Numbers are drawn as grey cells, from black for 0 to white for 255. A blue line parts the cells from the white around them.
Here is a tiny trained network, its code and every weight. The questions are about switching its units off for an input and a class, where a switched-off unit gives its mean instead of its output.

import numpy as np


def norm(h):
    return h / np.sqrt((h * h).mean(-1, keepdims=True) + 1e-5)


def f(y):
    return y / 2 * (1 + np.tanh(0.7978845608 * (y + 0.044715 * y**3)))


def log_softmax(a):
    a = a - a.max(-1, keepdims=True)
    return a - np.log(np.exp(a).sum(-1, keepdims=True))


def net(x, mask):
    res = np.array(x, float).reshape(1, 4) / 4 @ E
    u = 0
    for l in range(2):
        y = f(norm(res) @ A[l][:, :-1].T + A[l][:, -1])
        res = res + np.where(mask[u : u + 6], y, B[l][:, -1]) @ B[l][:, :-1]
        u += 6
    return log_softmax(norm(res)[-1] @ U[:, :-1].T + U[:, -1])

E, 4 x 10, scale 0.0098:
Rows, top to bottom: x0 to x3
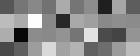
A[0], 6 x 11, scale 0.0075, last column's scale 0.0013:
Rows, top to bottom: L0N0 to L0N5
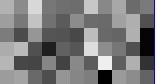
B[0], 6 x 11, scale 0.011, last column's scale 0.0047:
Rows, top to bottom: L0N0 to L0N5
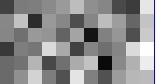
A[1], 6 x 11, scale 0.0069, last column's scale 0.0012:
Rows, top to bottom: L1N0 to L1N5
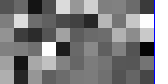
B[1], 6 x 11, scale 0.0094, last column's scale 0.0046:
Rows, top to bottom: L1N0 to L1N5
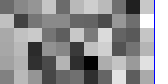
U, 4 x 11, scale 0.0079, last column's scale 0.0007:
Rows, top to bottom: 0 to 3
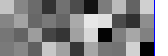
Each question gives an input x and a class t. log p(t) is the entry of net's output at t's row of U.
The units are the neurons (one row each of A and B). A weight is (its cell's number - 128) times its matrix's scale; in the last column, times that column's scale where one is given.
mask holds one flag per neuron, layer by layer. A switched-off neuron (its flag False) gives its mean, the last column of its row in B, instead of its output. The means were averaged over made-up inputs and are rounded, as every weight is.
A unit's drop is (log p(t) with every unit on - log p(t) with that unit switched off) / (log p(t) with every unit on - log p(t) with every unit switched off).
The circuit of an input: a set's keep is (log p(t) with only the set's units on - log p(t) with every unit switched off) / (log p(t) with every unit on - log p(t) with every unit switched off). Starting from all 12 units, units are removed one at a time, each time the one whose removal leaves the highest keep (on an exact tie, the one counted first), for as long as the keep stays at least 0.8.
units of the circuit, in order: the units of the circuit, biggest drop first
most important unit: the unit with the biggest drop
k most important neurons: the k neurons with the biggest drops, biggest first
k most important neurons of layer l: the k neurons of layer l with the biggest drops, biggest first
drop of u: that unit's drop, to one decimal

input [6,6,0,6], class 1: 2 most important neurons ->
(L0N1; L0N4)
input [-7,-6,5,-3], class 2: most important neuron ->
(L0N4)
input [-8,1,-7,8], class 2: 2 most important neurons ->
(L0N4; L1N4)
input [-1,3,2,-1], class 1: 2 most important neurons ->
(L0N0; L0N1)
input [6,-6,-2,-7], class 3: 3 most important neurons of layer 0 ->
(L0N3; L0N5; L0N0)
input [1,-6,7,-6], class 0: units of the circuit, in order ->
(L0N2; L1N5)
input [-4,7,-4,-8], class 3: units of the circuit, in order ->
(L0N3; L1N2)
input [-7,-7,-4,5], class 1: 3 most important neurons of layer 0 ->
(L0N3; L0N5; L0N2)
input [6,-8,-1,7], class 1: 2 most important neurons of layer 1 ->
(L1N0; L1N2)
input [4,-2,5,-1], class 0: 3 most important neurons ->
(L0N4; L1N4; L0N2)
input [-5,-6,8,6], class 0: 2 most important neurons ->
(L1N4; L0N3)
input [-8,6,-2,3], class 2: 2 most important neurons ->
(L0N4; L1N0)
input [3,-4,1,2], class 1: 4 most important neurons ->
(L0N4; L1N0; L0N3; L0N2)
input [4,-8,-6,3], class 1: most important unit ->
L1N0
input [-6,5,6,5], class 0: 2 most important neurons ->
(L1N4; L0N3)
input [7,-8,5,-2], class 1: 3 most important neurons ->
(L1N0; L0N4; L1N2)
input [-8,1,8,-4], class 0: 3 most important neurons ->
(L0N2; L1N4; L1N5)
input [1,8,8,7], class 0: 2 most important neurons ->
(L1N4; L0N3)
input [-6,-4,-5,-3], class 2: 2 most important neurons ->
(L0N4; L1N4)
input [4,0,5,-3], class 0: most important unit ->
L0N2
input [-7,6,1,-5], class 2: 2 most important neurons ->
(L0N4; L1N0)
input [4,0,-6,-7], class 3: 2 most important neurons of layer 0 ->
(L0N3; L0N2)
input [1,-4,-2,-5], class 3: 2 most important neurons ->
(L0N3; L0N0)
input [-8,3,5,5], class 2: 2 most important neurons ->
(L0N4; L0N3)
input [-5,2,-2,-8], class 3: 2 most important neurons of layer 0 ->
(L0N3; L0N5)
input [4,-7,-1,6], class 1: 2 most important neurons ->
(L1N0; L0N3)
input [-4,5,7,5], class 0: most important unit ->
L1N4
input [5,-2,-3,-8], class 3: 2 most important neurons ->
(L0N3; L0N4)
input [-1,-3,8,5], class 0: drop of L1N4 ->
0.1
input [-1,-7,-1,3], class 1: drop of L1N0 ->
0.0
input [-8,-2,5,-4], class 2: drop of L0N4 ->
1.8
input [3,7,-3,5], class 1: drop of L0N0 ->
0.2
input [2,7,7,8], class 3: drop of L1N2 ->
0.2
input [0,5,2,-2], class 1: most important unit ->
L0N0
